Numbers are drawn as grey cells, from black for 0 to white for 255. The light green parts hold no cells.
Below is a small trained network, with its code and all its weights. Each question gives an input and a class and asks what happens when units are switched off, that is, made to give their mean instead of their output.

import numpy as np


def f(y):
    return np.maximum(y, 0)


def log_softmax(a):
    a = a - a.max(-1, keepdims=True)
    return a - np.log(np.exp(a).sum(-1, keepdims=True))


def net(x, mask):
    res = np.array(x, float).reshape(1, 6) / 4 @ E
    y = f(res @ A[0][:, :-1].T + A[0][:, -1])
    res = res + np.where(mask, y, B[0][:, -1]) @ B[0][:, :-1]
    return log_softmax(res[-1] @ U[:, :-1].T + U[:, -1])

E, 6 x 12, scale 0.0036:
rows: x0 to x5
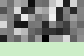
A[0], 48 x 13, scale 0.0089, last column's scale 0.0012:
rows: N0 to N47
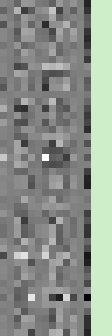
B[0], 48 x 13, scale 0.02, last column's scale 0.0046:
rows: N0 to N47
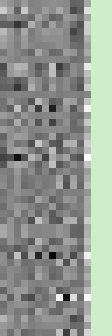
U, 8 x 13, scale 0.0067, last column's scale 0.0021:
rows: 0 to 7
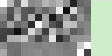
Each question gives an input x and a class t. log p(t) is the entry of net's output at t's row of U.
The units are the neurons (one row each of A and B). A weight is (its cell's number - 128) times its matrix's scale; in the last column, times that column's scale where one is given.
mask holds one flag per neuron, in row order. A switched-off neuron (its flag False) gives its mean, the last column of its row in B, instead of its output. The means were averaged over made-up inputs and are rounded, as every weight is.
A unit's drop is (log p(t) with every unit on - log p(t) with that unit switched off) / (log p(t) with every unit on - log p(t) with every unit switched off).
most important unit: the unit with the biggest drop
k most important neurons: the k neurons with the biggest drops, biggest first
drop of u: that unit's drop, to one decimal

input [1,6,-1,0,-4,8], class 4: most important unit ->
N3
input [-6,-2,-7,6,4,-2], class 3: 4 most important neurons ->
N20; N31; N36; N47
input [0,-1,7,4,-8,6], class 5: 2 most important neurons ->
N9; N22
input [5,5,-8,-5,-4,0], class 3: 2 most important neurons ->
N20; N31
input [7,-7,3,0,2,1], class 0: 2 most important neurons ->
N42; N4
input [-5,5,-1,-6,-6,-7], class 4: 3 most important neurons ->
N22; N15; N35
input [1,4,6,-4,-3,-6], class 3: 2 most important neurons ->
N14; N34
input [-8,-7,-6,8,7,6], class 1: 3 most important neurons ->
N42; N36; N1
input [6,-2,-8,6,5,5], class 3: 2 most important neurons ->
N20; N31
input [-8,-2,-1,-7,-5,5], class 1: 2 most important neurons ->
N42; N15
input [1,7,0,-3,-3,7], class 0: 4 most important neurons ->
N1; N22; N33; N32
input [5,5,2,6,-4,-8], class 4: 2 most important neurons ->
N22; N36
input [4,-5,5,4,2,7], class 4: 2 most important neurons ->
N3; N12
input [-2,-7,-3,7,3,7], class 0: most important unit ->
N4
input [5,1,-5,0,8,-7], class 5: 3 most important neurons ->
N23; N10; N21
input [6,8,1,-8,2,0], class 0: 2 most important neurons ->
N1; N15
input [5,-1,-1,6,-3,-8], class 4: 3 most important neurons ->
N22; N36; N42
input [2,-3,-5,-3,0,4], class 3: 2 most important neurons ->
N22; N20
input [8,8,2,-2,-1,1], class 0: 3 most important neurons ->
N1; N42; N33
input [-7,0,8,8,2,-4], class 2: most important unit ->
N15
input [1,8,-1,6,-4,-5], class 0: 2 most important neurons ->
N1; N36
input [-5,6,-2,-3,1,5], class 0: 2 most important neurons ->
N1; N22
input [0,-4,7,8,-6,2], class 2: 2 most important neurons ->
N15; N17
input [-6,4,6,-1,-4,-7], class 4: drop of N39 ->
-0.1
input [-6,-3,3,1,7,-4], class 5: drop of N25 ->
0.2
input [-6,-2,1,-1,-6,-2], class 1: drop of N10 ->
0.1
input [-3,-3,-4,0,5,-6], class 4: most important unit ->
N22
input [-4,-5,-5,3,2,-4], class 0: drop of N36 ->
0.1
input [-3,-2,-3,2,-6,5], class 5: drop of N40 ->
0.0
